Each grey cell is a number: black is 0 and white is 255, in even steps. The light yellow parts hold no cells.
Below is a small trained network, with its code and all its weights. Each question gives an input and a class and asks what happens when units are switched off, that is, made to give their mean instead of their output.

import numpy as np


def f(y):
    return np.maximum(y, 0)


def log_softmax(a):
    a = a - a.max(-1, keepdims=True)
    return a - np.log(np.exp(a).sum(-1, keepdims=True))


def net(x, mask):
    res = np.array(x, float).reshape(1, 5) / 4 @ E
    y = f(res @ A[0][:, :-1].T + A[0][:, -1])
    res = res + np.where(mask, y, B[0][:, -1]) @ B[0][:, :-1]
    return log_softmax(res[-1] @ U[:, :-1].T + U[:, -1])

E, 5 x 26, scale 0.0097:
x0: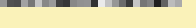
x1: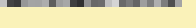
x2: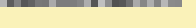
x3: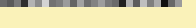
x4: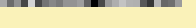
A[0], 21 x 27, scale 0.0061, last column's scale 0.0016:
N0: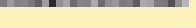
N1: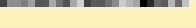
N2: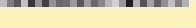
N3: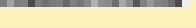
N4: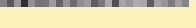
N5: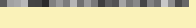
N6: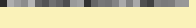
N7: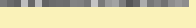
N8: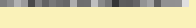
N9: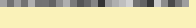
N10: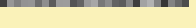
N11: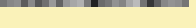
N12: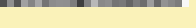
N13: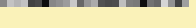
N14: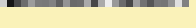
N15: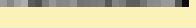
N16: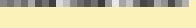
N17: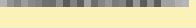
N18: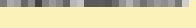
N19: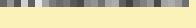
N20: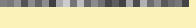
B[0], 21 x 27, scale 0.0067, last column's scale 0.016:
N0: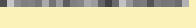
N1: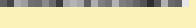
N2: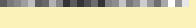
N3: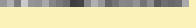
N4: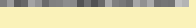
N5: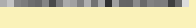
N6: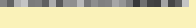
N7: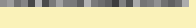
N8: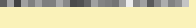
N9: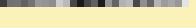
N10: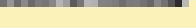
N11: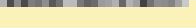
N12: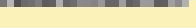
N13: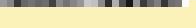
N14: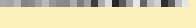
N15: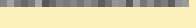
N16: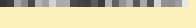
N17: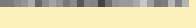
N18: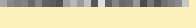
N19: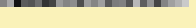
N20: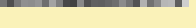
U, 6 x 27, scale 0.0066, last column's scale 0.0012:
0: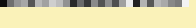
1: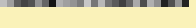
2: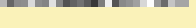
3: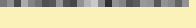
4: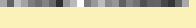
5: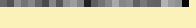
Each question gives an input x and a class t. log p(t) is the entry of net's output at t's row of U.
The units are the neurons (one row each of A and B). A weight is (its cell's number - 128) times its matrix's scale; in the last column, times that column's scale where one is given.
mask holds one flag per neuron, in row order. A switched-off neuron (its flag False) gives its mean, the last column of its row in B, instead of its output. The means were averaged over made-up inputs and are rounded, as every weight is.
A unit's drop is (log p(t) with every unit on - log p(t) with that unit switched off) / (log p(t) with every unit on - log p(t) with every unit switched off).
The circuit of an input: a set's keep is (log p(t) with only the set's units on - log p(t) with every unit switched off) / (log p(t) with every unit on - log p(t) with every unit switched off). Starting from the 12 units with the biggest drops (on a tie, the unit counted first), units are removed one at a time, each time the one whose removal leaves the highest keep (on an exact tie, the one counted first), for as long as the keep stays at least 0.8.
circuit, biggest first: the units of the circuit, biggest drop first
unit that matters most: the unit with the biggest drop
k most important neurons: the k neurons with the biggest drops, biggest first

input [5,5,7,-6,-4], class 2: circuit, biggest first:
N2
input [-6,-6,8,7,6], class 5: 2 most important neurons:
N18, N11
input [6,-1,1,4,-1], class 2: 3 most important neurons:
N13, N5, N18
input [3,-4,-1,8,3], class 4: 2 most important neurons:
N2, N9
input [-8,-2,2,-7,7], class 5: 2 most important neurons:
N9, N16
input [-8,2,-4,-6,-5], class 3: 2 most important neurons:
N13, N14
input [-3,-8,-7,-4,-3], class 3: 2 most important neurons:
N13, N14
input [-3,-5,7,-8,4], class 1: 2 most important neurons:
N13, N5
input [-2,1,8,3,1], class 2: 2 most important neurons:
N13, N5
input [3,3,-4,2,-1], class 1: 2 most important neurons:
N2, N16
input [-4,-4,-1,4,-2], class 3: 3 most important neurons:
N16, N9, N14
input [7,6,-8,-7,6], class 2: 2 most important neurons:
N14, N2
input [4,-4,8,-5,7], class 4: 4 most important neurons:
N1, N9, N14, N16
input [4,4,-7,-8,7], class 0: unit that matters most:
N16
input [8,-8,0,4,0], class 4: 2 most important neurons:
N9, N16
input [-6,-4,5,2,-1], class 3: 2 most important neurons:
N14, N20
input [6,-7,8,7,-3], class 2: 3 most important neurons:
N13, N5, N19
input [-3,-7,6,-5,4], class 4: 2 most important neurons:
N1, N6
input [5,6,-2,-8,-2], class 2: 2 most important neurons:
N2, N14
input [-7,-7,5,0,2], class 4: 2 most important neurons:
N1, N19
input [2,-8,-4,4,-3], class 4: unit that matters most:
N9
